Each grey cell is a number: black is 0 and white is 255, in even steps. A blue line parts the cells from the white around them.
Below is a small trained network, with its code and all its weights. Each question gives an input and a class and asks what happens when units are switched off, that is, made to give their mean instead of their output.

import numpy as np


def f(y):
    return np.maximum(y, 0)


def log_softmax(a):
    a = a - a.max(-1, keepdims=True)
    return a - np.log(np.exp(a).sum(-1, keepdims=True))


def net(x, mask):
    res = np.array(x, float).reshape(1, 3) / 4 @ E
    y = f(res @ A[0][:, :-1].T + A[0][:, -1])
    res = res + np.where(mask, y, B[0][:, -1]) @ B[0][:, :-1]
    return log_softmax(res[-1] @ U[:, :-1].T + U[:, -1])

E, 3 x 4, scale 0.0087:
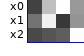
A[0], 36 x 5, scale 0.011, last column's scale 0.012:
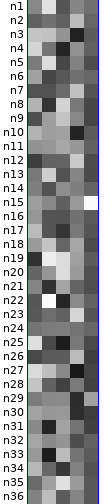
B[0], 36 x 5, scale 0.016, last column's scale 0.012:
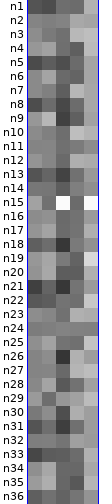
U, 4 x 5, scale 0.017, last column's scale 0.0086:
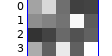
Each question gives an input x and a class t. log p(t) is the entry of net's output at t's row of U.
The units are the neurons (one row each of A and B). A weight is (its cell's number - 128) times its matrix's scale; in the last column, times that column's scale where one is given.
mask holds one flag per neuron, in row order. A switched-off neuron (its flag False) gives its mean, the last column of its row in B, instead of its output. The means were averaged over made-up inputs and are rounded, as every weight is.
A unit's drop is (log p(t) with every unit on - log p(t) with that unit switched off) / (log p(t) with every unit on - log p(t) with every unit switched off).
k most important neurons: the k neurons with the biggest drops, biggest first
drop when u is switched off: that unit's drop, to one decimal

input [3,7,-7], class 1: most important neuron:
(n3)
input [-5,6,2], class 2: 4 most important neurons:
(n22, n1, n5, n19)
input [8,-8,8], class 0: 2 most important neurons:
(n35, n20)
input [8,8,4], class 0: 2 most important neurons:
(n19, n9)
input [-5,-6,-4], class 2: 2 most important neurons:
(n33, n21)
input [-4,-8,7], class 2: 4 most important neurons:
(n33, n31, n21, n8)
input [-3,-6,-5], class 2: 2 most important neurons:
(n33, n8)
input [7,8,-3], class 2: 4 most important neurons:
(n1, n22, n5, n13)
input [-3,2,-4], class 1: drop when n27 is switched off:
0.1
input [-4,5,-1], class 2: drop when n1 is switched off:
0.2
